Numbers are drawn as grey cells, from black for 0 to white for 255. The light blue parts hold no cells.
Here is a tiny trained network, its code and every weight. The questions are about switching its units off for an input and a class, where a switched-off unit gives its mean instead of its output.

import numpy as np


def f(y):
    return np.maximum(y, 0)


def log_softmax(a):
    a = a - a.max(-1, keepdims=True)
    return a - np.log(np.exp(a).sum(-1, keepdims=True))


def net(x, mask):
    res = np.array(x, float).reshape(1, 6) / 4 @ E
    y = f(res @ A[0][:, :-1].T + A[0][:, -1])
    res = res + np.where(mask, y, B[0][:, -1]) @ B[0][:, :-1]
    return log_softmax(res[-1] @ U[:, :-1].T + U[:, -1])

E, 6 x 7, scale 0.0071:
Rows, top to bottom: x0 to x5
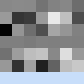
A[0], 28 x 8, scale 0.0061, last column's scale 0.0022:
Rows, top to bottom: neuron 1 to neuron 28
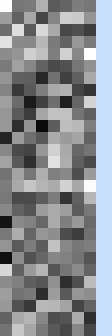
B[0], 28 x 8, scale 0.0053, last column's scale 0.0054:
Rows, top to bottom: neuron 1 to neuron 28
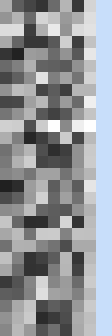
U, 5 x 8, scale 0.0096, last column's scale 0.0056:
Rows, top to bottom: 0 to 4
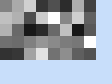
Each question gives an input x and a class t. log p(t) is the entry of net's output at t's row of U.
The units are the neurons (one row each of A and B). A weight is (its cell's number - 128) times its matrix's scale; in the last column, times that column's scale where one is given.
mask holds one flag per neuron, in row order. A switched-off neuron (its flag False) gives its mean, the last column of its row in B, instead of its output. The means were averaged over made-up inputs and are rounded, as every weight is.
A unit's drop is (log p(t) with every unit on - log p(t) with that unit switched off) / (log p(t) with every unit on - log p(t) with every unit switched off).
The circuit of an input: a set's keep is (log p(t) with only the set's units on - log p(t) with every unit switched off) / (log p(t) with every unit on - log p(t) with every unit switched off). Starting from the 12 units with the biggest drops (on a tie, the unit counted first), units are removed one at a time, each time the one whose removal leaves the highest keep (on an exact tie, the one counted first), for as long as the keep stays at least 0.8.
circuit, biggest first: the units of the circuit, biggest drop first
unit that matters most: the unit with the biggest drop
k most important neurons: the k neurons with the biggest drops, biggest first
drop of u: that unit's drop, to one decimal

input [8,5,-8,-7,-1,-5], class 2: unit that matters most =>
neuron 1
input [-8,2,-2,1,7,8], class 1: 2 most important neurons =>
neuron 11; neuron 2
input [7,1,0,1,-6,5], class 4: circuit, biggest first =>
neuron 9; neuron 7; neuron 25
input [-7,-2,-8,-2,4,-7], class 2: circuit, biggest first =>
neuron 4; neuron 1
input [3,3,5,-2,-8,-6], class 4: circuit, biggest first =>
neuron 9; neuron 24
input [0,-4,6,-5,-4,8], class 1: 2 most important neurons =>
neuron 11; neuron 2
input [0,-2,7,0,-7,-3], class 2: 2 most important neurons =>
neuron 22; neuron 19
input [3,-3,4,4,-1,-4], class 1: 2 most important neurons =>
neuron 3; neuron 20
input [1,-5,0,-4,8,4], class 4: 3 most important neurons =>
neuron 16; neuron 5; neuron 3
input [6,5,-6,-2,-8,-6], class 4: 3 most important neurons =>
neuron 9; neuron 24; neuron 17
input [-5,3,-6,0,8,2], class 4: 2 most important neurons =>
neuron 16; neuron 5
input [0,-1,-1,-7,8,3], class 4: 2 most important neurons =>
neuron 16; neuron 5
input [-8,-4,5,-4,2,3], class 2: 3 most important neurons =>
neuron 19; neuron 12; neuron 22
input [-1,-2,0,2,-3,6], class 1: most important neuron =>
neuron 11
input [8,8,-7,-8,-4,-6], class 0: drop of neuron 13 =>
0.1
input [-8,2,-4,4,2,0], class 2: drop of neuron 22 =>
-0.1
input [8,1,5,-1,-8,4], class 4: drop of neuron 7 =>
0.2
